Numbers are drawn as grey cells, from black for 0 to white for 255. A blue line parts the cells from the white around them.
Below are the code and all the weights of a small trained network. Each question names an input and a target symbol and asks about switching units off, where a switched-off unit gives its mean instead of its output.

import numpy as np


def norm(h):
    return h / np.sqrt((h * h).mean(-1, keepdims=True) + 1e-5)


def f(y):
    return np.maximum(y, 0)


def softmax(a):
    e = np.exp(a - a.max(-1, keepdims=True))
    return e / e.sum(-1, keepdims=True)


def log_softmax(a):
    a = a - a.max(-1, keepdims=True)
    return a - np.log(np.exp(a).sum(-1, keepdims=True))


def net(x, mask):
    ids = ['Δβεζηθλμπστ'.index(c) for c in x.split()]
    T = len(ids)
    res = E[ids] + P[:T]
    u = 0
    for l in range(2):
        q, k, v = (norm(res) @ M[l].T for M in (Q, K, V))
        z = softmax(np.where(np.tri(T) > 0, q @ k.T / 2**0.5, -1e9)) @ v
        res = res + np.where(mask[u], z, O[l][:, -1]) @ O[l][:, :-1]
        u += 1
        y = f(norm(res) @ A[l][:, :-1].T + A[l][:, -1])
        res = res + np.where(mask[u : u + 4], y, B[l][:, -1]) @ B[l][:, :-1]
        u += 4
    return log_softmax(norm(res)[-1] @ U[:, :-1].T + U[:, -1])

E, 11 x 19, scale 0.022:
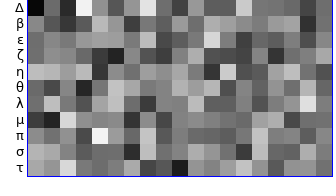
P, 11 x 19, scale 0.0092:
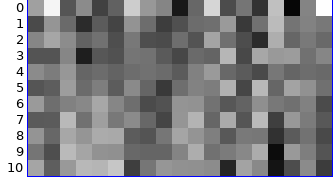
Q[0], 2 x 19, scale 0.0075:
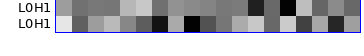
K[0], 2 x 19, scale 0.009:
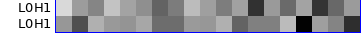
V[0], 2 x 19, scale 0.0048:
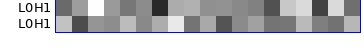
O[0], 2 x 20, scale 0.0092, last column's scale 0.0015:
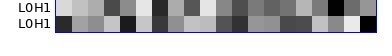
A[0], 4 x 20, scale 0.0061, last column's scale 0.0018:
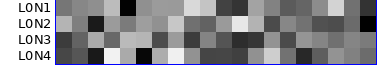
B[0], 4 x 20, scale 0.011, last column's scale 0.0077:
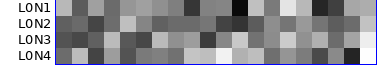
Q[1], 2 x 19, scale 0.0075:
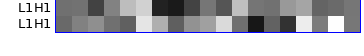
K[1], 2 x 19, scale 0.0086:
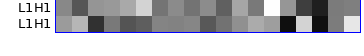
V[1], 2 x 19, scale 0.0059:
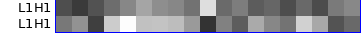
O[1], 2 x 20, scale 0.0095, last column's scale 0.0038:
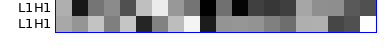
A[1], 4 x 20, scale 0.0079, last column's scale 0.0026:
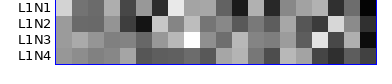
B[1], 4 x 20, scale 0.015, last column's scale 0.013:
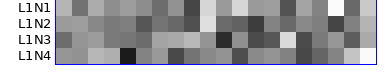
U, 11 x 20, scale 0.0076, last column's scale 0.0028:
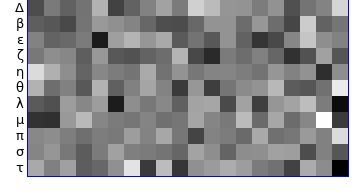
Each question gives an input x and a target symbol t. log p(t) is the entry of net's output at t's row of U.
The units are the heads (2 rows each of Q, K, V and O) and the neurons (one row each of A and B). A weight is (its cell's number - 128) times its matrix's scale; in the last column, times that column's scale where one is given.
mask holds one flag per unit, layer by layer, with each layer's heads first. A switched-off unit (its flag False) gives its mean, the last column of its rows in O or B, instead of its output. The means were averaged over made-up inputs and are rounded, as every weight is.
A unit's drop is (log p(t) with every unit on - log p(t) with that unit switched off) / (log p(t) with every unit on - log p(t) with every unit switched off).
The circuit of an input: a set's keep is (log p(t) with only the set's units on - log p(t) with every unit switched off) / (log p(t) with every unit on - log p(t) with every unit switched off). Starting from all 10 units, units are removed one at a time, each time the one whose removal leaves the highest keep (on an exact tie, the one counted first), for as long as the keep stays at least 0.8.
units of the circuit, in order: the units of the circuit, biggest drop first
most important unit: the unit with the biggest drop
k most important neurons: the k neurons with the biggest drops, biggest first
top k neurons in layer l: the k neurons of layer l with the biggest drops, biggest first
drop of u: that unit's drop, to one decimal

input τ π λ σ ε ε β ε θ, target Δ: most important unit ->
L1H1
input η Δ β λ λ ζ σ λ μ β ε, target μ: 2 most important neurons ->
(L0N2; L0N3)
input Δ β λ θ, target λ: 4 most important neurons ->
(L1N4; L0N4; L0N1; L1N3)
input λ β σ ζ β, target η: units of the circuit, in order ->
(L0H1; L1N1)
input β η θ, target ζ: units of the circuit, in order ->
(L0H1; L1N2; L0N1)
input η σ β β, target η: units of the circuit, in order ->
(L1N1; L0H1)
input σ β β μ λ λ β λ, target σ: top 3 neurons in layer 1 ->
(L1N4; L1N1; L1N3)
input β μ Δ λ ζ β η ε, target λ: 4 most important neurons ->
(L0N2; L1N1; L0N4; L0N1)
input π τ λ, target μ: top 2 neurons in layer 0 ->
(L0N1; L0N3)
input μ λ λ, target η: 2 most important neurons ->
(L1N4; L1N1)
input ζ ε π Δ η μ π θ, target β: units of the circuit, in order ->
(L1H1; L1N4)
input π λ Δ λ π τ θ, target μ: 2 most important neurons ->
(L0N1; L0N3)
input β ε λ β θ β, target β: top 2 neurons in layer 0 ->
(L0N3; L0N1)
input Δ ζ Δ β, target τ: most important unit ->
L0H1
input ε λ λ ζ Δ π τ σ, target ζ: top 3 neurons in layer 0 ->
(L0N3; L0N4; L0N2)
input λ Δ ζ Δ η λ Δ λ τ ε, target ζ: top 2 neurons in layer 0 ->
(L0N2; L0N3)
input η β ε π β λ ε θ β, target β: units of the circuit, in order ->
(L1H1; L1N4; L0H1)
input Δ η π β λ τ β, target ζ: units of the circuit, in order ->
(L0N2; L1N4)
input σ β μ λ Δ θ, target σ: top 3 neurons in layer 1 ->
(L1N4; L1N1; L1N3)
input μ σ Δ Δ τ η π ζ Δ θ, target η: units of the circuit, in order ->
(L0H1)
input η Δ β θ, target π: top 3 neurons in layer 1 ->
(L1N3; L1N4; L1N1)
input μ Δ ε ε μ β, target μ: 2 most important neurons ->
(L0N3; L0N2)
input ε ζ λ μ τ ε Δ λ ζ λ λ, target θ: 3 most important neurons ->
(L0N1; L1N4; L0N2)
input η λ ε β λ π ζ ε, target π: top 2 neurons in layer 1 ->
(L1N3; L1N2)
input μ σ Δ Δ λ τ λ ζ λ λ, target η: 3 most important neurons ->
(L1N1; L1N4; L0N4)
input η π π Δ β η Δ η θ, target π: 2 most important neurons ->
(L1N3; L0N4)
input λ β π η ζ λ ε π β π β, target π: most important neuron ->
(L1N3)
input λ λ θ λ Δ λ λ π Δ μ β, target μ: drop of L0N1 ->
-0.1
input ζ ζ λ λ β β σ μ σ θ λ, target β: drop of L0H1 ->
0.1
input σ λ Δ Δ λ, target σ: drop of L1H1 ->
0.6
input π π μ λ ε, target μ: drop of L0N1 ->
0.0
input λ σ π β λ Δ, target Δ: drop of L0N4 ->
0.6
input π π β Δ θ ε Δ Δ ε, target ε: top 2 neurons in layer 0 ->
(L0N4; L0N1)
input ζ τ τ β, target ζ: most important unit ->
L0N3
